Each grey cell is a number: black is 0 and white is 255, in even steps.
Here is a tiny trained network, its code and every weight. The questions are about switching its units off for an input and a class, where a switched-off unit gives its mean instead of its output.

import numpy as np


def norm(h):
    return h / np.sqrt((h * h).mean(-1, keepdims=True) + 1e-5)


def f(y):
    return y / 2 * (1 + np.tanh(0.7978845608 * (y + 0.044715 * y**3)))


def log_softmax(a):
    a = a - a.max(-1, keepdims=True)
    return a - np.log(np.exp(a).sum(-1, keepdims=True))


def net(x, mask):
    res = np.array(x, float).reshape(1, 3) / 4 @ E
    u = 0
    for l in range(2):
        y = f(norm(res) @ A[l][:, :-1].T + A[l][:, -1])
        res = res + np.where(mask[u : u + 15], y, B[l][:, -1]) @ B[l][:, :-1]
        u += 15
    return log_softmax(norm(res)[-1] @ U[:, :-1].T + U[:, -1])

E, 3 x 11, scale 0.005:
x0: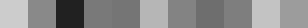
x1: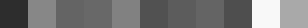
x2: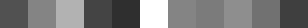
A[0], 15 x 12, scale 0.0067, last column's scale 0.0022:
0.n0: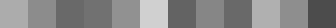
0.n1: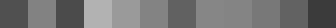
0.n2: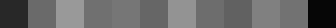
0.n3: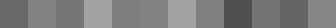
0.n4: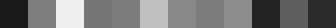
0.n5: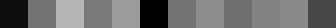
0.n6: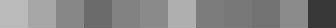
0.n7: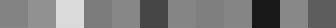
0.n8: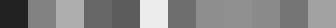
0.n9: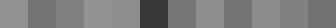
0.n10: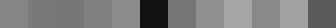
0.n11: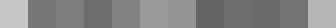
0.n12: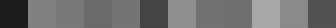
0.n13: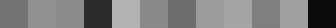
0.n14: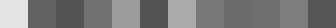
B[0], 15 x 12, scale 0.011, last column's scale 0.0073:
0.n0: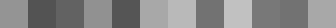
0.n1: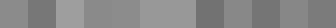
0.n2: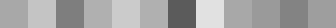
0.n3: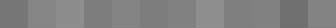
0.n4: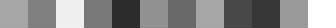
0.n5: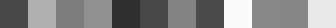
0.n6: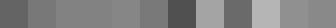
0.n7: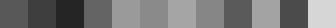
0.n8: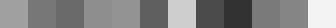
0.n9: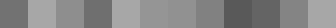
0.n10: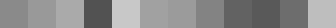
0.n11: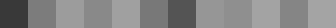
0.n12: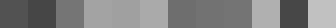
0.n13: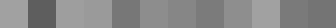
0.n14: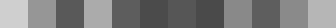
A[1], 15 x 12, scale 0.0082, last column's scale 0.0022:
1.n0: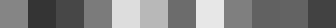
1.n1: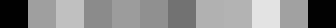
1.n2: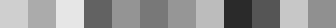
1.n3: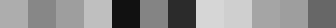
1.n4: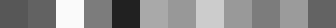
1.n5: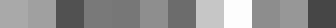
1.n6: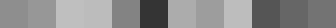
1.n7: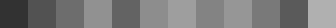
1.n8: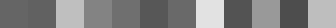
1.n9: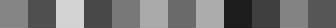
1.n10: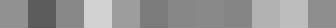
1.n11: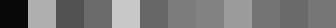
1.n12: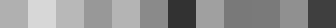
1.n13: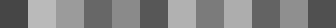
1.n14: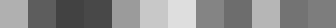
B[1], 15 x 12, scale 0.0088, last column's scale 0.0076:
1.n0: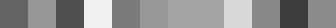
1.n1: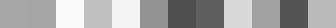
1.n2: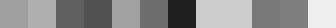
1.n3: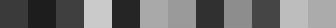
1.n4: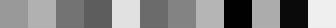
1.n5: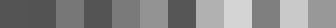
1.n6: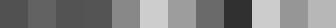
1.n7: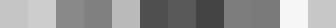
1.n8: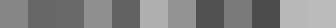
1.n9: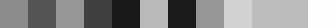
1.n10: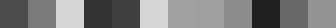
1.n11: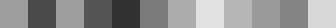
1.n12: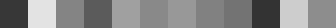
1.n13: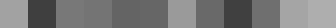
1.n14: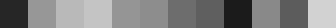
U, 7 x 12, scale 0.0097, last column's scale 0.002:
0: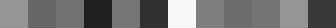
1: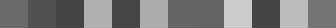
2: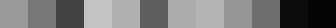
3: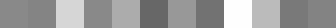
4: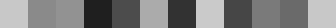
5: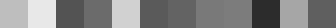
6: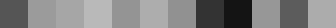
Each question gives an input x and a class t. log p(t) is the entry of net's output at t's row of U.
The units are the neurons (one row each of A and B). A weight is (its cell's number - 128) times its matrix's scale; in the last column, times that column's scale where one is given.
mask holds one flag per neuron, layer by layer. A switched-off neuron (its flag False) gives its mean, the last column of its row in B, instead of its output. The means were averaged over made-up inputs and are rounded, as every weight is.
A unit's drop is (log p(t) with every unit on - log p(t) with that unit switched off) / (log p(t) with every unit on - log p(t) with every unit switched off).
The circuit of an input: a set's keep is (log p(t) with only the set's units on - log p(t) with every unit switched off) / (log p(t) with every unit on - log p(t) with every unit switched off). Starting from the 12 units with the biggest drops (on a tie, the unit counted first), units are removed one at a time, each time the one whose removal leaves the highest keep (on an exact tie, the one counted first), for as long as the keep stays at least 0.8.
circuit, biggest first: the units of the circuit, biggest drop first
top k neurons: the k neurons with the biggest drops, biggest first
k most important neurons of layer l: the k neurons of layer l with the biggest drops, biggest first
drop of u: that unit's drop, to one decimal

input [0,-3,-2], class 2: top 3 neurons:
[0.n4, 0.n7, 0.n5]
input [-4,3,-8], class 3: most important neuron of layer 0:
[0.n8]
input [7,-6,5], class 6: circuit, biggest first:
[0.n4, 1.n14]
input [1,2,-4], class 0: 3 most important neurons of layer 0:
[0.n4, 0.n5, 0.n2]
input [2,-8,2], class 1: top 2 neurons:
[1.n3, 0.n8]
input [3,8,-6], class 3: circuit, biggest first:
[0.n8, 1.n1]
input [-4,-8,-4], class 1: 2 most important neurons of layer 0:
[0.n7, 0.n8]
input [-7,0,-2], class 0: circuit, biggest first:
[0.n5, 0.n7, 1.n13]
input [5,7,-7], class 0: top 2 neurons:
[0.n4, 0.n8]
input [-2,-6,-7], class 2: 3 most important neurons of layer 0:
[0.n7, 0.n4, 0.n5]
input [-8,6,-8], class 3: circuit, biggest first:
[1.n1, 0.n5]
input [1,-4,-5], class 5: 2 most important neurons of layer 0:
[0.n14, 0.n4]
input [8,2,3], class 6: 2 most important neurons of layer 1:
[1.n14, 1.n9]
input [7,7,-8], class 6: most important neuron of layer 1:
[1.n2]
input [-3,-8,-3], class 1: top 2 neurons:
[0.n7, 1.n4]
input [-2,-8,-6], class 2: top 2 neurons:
[0.n7, 0.n4]
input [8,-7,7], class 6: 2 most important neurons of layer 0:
[0.n4, 0.n0]
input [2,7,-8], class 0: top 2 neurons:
[0.n11, 0.n10]
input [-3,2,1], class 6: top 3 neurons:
[0.n5, 0.n4, 1.n4]
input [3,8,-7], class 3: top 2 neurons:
[0.n8, 0.n12]
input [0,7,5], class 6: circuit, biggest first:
[0.n8]
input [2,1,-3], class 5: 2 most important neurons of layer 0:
[0.n4, 0.n7]
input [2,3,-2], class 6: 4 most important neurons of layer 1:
[1.n14, 1.n2, 1.n9, 1.n1]
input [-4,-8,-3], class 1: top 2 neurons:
[0.n7, 1.n0]
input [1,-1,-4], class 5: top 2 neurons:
[0.n14, 0.n4]
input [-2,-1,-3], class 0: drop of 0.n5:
0.2
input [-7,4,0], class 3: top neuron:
[1.n1]
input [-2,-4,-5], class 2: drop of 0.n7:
0.8
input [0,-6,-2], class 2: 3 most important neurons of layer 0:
[0.n4, 0.n7, 0.n5]
